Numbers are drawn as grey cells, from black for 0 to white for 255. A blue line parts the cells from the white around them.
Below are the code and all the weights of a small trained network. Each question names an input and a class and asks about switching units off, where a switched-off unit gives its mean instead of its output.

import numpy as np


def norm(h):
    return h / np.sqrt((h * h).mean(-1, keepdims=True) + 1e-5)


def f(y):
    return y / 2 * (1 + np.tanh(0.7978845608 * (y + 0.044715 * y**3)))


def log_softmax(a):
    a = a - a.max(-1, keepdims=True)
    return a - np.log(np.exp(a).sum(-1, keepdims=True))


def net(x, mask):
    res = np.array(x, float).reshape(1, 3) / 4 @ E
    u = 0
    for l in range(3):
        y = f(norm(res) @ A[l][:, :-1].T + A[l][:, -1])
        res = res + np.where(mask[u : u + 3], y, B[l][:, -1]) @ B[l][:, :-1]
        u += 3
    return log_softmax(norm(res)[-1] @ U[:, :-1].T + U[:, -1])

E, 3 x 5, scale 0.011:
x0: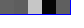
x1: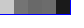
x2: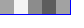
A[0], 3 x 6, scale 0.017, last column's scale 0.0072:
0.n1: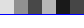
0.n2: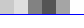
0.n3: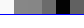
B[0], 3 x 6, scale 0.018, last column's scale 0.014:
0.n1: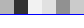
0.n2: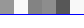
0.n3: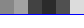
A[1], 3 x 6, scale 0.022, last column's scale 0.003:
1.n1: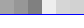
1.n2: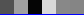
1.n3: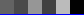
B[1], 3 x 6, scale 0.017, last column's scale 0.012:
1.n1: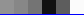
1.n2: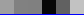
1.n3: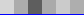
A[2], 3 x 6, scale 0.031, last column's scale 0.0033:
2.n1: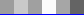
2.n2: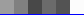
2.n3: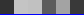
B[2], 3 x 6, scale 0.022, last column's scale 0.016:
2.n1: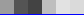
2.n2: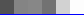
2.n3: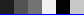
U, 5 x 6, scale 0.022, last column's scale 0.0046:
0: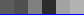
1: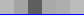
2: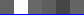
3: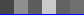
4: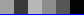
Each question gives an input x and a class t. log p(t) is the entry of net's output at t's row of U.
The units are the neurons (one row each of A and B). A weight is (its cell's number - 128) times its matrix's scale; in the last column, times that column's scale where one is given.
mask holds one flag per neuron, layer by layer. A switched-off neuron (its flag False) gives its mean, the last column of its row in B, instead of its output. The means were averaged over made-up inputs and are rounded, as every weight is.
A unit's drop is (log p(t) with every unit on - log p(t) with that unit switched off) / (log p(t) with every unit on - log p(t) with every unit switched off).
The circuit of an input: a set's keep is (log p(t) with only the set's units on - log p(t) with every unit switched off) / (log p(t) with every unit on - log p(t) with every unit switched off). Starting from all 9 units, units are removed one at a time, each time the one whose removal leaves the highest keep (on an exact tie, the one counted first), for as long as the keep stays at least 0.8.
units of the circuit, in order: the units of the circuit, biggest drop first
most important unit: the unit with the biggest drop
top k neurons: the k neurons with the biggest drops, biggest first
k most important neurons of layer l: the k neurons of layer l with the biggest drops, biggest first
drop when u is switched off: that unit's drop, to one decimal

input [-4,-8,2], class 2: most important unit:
2.n1
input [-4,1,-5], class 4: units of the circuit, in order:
(0.n1, 1.n1)
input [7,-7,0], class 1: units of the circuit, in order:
(1.n3, 0.n2)
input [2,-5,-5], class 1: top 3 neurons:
(0.n2, 0.n1, 1.n3)
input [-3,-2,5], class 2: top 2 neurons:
(1.n2, 0.n1)
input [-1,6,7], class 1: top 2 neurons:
(0.n1, 1.n1)
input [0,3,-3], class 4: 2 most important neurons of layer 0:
(0.n1, 0.n2)
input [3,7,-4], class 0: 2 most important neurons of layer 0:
(0.n3, 0.n2)
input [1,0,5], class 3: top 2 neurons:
(1.n1, 2.n3)
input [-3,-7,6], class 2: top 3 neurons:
(1.n2, 1.n1, 2.n1)
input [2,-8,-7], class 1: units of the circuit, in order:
(0.n2, 1.n3)
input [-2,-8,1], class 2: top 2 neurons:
(2.n1, 2.n3)
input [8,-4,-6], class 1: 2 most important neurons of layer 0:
(0.n2, 0.n3)
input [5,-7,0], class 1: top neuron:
(1.n3)
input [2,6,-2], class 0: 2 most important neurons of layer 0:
(0.n3, 0.n2)
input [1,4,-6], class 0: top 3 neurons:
(0.n3, 2.n3, 2.n2)
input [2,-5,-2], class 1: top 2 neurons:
(0.n2, 1.n3)
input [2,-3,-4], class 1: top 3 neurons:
(0.n2, 0.n1, 0.n3)
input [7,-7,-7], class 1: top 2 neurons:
(1.n3, 0.n2)
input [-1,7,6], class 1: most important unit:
0.n1
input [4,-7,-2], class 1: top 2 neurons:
(1.n3, 0.n2)
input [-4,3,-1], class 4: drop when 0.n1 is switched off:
1.0
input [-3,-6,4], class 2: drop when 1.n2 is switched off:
0.1
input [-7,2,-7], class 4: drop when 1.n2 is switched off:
0.0
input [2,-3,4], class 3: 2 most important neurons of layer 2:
(2.n3, 2.n1)
